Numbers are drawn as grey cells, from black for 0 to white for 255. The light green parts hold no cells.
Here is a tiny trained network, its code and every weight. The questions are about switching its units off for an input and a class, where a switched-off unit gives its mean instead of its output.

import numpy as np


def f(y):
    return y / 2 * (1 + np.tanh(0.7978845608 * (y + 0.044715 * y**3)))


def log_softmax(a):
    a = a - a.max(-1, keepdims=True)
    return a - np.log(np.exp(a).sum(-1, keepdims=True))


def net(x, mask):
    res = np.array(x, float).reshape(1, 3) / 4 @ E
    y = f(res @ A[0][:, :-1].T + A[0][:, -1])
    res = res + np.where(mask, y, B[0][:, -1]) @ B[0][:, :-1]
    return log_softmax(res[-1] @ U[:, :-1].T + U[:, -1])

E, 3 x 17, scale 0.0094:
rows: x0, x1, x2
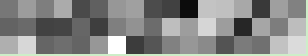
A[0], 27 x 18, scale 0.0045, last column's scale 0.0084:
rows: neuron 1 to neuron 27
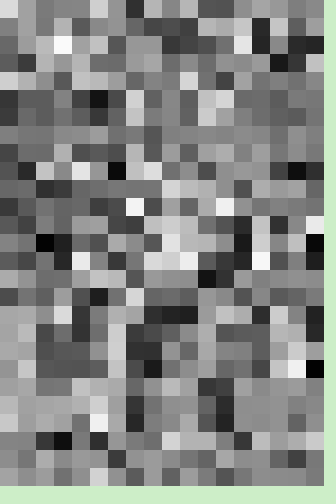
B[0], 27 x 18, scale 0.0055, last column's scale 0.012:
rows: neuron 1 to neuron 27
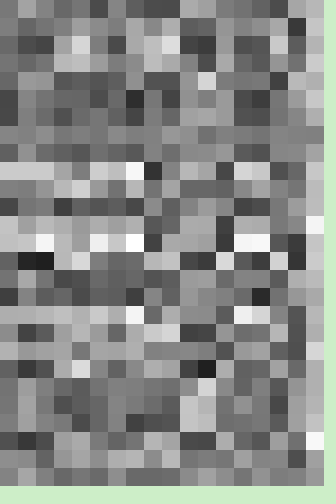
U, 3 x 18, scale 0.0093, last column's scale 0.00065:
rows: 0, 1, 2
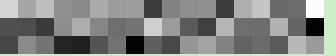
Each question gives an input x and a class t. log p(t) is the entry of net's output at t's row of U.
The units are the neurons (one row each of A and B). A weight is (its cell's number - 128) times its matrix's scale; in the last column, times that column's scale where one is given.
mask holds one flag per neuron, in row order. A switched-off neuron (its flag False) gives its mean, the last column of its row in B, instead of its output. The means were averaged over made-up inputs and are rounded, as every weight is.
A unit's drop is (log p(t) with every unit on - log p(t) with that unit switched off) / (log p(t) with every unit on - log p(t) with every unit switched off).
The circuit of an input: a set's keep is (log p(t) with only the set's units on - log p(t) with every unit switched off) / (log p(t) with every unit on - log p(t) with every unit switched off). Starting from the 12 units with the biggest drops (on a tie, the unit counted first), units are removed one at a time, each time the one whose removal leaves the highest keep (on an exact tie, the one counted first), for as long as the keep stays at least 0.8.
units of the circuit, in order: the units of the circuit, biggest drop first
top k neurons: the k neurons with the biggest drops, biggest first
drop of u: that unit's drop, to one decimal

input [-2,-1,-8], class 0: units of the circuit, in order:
[neuron 10]
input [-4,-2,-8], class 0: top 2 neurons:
[neuron 10; neuron 13]
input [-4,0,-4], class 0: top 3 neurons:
[neuron 10; neuron 13; neuron 25]
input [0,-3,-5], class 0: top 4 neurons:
[neuron 10; neuron 25; neuron 15; neuron 21]
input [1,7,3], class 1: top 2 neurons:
[neuron 25; neuron 10]
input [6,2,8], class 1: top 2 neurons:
[neuron 21; neuron 19]
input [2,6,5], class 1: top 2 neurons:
[neuron 25; neuron 21]
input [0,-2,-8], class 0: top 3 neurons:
[neuron 10; neuron 25; neuron 15]
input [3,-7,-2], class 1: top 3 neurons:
[neuron 3; neuron 13; neuron 14]
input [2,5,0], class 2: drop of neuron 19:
0.2
